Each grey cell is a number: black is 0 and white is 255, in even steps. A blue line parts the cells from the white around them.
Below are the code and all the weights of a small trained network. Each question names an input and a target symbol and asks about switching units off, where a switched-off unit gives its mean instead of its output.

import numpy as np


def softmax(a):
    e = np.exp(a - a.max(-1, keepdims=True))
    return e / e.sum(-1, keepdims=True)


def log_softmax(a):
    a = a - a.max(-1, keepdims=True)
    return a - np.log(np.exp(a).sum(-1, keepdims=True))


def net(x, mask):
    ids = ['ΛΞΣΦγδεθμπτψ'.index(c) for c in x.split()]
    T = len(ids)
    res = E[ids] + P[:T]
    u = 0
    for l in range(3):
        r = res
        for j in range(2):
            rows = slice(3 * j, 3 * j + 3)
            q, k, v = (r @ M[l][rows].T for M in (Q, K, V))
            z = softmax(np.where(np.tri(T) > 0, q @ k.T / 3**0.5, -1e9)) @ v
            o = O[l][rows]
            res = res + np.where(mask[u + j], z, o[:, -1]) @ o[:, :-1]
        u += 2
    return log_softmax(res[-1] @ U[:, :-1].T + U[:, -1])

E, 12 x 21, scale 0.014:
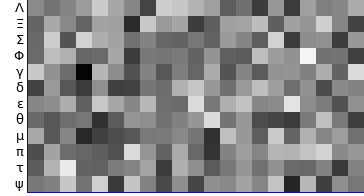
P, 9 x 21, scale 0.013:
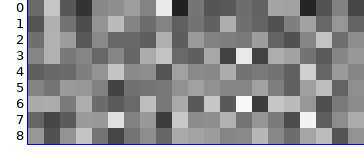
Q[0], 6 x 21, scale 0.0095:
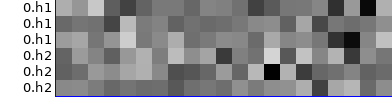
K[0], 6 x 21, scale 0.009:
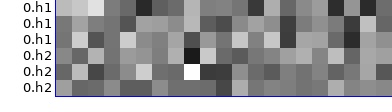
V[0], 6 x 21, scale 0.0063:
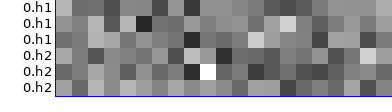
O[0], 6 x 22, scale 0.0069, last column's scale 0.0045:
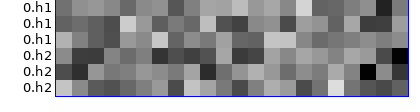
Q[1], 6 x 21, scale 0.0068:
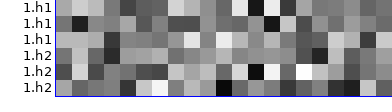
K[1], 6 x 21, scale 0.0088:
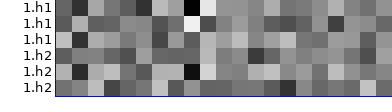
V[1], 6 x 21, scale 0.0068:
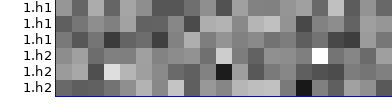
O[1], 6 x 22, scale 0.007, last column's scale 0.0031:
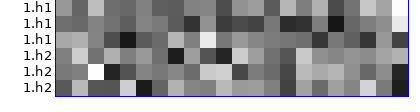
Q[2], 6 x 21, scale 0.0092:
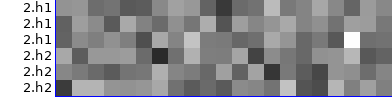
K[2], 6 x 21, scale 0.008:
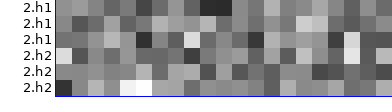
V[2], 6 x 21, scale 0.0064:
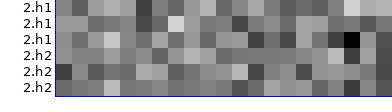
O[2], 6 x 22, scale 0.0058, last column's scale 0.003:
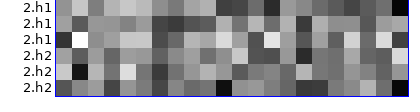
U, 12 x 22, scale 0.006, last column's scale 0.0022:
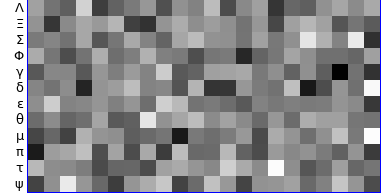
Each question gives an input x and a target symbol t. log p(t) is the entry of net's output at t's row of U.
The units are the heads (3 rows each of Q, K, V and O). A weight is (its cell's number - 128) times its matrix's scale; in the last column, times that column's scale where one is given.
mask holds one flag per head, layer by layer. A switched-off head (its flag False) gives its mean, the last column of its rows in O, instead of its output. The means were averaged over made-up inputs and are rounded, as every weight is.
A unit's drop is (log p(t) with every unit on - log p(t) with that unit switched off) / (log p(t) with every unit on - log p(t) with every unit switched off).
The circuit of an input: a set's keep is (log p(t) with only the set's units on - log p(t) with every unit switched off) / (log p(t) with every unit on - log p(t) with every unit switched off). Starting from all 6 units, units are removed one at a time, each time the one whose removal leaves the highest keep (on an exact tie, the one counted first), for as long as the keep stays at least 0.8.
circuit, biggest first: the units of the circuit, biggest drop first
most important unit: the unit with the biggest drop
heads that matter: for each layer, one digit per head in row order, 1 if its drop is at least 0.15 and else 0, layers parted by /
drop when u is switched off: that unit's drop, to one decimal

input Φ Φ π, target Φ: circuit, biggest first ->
(2.h1, 0.h1)
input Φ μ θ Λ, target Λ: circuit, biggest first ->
(1.h2, 0.h1)
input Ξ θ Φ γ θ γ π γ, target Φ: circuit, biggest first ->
(2.h1)
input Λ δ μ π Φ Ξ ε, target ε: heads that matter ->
01 / 01 / 10
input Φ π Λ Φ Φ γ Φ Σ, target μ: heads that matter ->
10 / 10 / 00
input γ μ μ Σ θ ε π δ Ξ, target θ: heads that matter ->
10 / 01 / 00
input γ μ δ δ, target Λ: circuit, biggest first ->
(1.h2, 1.h1)
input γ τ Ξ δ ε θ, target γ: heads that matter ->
01 / 00 / 00
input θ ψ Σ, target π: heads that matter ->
10 / 01 / 01
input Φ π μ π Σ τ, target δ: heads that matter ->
10 / 10 / 00
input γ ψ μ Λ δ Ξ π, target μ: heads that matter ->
00 / 10 / 00
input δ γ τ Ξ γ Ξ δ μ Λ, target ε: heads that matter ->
00 / 00 / 10
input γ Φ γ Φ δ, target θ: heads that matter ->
00 / 01 / 00
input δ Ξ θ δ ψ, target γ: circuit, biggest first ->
(0.h2, 0.h1)
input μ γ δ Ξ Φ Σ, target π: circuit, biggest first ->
(1.h2, 0.h1)
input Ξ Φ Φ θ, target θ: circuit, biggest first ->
(1.h2)
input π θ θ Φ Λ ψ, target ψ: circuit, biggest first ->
(1.h1, 0.h2, 0.h1)
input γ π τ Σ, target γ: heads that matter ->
01 / 00 / 00
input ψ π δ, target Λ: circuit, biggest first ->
(1.h1, 1.h2)
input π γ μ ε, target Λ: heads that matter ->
01 / 11 / 00
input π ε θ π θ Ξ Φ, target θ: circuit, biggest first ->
(1.h2)
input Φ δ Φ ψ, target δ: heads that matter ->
00 / 01 / 00
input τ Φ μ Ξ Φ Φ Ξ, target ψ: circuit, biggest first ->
(1.h1, 0.h2)
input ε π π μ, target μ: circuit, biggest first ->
(1.h1, 1.h2)
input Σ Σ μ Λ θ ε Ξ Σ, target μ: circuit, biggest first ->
(1.h1, 0.h1)
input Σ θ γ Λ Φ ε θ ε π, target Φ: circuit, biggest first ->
(2.h1, 0.h1, 1.h2)
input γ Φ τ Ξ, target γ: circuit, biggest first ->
(0.h2)
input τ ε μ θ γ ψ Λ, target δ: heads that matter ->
00 / 11 / 00
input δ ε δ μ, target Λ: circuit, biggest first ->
(1.h2, 2.h2, 0.h2)
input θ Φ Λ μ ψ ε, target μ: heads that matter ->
00 / 11 / 00
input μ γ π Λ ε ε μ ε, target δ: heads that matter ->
11 / 10 / 00
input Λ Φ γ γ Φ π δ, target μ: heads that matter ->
00 / 10 / 00
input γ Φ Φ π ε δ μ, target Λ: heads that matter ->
00 / 01 / 01
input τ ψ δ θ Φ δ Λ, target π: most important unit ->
1.h1
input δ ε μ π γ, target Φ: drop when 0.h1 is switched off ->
0.2
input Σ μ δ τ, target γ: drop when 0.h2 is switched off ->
0.8
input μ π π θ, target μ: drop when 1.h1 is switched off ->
0.5
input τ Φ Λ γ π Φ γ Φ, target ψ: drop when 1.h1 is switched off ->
0.3
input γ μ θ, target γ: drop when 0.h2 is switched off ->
0.4
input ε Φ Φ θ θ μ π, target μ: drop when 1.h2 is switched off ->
0.1
